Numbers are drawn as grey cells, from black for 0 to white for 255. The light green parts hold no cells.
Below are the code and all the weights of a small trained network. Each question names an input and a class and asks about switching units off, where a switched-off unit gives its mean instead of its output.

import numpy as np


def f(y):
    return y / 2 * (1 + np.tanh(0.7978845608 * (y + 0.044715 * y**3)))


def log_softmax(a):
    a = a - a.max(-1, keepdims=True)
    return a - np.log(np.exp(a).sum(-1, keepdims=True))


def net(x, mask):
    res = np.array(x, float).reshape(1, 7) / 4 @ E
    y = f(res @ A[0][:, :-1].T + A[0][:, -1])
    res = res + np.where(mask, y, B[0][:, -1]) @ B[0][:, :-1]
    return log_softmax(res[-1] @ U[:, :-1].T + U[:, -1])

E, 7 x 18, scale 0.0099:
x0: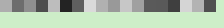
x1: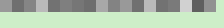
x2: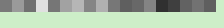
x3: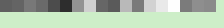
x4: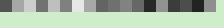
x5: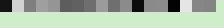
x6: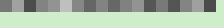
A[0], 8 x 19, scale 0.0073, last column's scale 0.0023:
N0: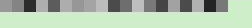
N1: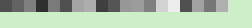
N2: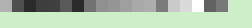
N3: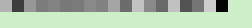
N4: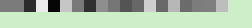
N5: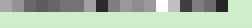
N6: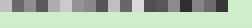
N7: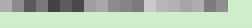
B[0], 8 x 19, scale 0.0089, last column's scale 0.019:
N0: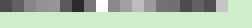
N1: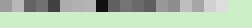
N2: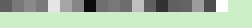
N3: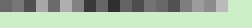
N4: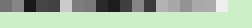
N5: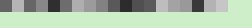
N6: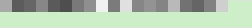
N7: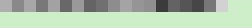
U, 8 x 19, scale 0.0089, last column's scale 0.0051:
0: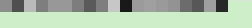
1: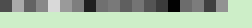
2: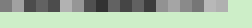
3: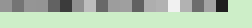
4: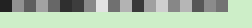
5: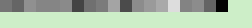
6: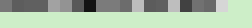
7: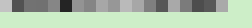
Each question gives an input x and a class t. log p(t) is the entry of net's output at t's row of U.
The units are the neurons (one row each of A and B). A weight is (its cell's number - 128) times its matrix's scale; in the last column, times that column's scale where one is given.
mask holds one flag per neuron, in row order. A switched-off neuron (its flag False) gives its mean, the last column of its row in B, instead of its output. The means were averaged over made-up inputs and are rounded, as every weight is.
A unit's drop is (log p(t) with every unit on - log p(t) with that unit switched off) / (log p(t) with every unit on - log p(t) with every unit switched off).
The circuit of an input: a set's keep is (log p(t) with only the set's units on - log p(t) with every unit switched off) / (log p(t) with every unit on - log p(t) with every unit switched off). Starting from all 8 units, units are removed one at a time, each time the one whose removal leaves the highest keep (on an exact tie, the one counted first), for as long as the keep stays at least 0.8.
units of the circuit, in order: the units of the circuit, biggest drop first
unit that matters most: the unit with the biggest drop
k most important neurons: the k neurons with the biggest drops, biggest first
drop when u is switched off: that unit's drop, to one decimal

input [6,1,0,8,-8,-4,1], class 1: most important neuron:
N2
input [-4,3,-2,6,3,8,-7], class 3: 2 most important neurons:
N4, N2
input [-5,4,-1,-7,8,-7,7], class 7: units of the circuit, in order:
N6, N2
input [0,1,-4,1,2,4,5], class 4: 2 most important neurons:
N2, N4
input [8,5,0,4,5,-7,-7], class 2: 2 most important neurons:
N3, N1
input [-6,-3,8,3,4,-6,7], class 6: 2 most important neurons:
N0, N6
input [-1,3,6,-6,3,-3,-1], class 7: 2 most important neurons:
N2, N6
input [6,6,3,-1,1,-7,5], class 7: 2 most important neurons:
N4, N6
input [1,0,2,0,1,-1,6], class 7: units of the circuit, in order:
N2, N4
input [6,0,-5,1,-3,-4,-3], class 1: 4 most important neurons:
N2, N4, N3, N7
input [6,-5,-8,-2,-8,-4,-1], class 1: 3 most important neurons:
N2, N3, N4
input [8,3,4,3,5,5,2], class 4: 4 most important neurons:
N2, N7, N3, N4
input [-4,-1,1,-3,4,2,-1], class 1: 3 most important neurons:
N1, N4, N5
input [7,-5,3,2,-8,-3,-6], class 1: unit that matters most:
N2
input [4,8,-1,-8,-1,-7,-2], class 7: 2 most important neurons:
N6, N4
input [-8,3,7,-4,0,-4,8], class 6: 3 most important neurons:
N0, N1, N5
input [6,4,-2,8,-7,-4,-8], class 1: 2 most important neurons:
N2, N7
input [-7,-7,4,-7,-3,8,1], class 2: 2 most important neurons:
N4, N2
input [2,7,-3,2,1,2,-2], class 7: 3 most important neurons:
N4, N3, N2
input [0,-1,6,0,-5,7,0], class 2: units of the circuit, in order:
N4
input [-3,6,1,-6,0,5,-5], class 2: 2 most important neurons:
N2, N0
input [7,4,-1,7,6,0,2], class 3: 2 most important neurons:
N4, N2
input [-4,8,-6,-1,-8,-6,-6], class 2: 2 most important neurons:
N4, N5
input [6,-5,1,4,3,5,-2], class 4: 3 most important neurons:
N2, N4, N7
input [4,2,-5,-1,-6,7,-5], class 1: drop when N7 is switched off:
0.0
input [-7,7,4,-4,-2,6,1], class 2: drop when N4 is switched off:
0.1
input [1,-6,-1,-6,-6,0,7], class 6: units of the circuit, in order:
N6
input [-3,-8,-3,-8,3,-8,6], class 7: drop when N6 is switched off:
0.6
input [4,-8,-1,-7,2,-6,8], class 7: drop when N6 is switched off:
0.2
